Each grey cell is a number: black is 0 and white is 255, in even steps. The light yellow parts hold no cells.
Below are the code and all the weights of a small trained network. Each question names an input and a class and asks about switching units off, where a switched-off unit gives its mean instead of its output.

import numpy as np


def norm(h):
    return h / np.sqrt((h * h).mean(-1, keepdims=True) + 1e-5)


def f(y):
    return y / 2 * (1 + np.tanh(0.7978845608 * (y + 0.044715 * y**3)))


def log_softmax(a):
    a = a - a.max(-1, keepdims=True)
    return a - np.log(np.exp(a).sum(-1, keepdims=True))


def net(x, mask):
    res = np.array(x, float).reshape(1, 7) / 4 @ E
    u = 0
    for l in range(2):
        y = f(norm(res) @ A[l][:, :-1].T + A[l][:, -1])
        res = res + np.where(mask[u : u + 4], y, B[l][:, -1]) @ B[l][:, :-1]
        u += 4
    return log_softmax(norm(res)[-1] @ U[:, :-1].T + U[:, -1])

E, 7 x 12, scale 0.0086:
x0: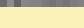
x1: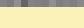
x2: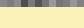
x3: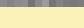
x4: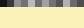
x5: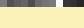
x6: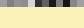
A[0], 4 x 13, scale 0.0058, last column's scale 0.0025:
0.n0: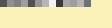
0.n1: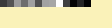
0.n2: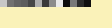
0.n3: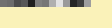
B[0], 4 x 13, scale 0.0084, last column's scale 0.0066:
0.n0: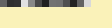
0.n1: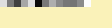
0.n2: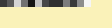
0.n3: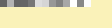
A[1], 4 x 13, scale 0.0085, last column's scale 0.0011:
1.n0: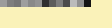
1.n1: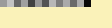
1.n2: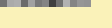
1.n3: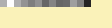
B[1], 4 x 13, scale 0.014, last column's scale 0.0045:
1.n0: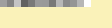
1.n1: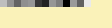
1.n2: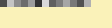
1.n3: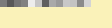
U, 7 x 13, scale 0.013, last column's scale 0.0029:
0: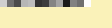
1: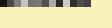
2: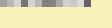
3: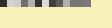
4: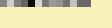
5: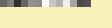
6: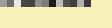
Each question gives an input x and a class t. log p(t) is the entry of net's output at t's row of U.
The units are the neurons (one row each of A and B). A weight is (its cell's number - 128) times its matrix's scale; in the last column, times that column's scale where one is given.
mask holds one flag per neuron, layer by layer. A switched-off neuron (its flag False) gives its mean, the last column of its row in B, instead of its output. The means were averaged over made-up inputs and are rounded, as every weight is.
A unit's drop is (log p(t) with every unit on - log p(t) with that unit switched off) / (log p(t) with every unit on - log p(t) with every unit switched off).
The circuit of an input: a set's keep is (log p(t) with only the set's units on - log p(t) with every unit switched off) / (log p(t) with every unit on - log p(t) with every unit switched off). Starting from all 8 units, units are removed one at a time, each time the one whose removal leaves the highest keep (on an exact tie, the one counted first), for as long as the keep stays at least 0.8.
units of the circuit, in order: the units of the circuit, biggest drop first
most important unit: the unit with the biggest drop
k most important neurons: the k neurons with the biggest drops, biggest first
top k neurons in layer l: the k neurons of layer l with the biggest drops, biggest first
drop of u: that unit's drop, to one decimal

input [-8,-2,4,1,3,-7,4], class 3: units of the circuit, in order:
1.n2
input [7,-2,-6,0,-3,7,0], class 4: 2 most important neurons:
0.n3, 0.n2
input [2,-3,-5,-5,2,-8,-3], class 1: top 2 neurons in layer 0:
0.n0, 0.n1
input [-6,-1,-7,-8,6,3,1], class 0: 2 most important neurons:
0.n1, 1.n2
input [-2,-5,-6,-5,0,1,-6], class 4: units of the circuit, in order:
0.n3, 1.n1
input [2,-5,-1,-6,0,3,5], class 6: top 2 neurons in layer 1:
1.n1, 1.n0
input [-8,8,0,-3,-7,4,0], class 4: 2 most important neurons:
0.n3, 0.n2
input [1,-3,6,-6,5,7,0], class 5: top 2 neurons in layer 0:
0.n3, 0.n0
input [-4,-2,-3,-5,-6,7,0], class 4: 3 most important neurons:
0.n3, 0.n2, 0.n0
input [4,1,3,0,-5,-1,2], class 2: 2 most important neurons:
1.n3, 0.n0
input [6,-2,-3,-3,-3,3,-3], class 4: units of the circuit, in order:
0.n3, 0.n2
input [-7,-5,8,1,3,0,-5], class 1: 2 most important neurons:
0.n0, 1.n0
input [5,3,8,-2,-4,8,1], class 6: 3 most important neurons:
0.n2, 0.n1, 1.n3
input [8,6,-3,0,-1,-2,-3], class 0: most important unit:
0.n2
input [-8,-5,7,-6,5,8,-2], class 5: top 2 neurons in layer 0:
0.n3, 0.n1
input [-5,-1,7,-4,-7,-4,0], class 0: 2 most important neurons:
1.n1, 0.n3
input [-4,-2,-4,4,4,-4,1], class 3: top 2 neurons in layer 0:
0.n1, 0.n2
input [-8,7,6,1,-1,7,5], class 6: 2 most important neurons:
0.n2, 1.n1
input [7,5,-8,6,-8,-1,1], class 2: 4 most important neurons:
1.n3, 0.n0, 1.n0, 0.n1
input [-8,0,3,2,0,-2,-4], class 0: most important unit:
0.n2
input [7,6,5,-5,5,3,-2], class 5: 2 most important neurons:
1.n1, 0.n3
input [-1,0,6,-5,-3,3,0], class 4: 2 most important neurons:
0.n3, 0.n2
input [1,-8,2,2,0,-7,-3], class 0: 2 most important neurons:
0.n2, 1.n1
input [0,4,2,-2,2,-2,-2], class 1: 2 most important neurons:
1.n1, 0.n1
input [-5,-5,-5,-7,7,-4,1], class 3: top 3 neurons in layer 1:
1.n2, 1.n3, 1.n1
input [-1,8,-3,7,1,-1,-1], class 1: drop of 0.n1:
0.2
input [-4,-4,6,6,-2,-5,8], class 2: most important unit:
1.n3
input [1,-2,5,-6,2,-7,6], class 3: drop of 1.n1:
0.0
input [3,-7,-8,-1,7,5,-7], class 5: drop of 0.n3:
0.1
